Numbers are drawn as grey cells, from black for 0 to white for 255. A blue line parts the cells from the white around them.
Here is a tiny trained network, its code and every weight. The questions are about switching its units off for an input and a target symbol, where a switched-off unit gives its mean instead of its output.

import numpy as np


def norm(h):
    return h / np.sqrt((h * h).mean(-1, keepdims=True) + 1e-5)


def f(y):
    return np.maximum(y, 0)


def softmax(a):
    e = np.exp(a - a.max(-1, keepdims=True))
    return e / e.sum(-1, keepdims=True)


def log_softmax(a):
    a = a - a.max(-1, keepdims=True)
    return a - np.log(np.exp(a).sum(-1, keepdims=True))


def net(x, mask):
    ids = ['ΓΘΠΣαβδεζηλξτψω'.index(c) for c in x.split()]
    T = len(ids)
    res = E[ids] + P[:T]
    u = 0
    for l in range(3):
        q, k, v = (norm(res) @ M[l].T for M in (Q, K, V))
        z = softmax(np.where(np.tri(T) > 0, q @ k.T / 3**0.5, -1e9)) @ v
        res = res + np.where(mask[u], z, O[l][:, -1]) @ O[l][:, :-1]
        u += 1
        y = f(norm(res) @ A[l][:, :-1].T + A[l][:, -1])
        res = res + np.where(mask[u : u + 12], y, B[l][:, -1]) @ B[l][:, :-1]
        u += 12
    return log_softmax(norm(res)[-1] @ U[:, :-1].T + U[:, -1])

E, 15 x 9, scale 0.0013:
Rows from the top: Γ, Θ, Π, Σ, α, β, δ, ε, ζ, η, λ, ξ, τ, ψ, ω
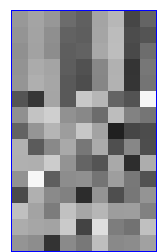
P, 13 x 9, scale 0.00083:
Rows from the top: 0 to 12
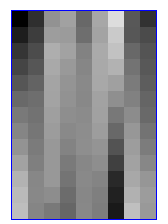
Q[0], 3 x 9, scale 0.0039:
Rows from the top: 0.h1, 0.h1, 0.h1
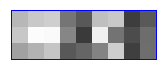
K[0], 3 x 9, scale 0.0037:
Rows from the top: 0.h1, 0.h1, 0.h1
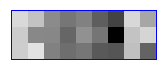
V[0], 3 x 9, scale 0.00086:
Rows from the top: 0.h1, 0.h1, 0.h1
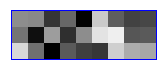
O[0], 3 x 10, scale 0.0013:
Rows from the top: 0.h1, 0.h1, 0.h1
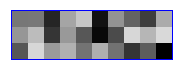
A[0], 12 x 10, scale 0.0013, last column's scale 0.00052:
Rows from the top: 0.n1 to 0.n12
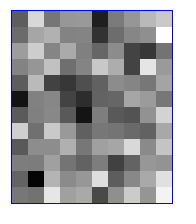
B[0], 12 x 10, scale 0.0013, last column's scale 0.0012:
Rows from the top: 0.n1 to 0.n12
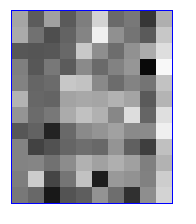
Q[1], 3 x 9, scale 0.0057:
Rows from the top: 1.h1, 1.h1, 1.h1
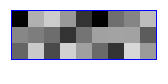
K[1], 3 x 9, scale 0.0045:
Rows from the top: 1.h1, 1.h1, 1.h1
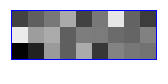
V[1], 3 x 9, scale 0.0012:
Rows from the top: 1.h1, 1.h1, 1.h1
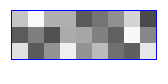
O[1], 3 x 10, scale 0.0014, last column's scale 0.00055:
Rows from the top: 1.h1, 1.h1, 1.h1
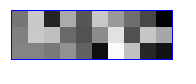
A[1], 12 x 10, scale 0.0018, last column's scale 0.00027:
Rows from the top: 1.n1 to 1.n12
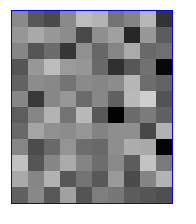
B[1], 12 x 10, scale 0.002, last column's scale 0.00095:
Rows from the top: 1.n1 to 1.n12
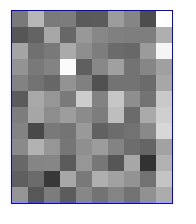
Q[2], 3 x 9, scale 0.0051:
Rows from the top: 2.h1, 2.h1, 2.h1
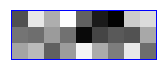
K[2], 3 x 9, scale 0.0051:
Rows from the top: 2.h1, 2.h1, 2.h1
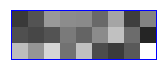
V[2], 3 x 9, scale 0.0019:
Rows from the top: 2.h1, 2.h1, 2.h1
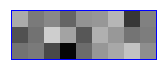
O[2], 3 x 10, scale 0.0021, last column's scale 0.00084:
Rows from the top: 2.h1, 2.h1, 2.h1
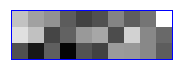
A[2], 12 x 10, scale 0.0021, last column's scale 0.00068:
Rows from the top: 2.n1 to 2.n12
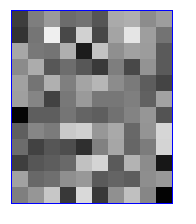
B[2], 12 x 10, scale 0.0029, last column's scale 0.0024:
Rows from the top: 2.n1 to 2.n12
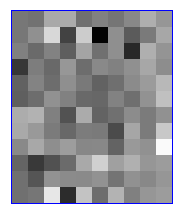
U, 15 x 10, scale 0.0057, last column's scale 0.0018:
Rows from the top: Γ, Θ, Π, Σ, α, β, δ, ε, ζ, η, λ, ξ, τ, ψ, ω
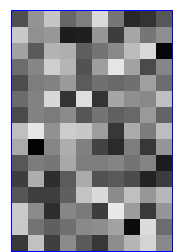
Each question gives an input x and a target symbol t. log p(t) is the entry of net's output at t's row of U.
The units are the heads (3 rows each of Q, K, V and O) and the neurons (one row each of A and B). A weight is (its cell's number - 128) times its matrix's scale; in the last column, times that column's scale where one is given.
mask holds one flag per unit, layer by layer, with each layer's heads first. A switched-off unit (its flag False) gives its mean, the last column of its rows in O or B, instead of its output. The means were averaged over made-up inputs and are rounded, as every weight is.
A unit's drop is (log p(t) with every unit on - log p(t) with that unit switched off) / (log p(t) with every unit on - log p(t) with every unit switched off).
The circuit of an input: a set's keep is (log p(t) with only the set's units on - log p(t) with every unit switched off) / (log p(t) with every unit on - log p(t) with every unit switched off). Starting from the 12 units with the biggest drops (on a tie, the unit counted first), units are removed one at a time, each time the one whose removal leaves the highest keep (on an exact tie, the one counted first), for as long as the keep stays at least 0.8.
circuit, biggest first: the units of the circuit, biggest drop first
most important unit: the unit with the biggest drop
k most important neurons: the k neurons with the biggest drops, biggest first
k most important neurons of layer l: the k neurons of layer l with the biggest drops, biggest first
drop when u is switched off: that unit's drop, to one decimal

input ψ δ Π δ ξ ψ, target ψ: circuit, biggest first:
[2.n3]
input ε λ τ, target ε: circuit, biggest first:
[2.h1; 2.n8]
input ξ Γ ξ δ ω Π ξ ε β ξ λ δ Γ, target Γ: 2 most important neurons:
[1.n6; 2.n8]
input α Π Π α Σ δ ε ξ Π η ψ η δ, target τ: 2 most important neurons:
[0.n2; 0.n12]
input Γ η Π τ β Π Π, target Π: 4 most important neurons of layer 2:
[2.n9; 2.n2; 2.n8; 2.n12]
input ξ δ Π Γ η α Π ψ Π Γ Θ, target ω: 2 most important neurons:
[0.n4; 2.n4]
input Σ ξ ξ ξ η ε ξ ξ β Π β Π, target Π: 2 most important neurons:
[1.n3; 2.n9]
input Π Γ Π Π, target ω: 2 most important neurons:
[2.n4; 2.n9]
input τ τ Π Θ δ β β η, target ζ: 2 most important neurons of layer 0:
[0.n4; 0.n12]
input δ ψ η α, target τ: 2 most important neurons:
[2.n8; 2.n2]
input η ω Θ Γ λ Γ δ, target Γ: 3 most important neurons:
[0.n12; 2.n8; 2.n2]
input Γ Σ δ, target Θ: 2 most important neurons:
[0.n12; 2.n2]
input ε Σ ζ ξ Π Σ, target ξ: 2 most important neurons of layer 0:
[0.n6; 0.n7]
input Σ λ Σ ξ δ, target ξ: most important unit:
0.n12
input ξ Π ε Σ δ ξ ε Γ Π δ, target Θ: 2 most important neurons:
[0.n12; 1.n7]
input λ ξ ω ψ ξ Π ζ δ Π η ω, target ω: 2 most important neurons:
[1.n1; 0.n3]
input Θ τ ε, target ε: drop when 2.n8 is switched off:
0.2
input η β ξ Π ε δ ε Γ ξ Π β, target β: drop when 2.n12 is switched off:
0.1
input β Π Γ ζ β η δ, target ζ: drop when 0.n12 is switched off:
0.6
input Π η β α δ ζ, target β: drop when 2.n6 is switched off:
0.0
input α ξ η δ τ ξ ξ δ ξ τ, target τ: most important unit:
1.h1
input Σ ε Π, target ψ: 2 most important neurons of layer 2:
[2.n3; 2.n2]
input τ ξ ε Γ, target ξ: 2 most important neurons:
[2.n2; 0.n7]
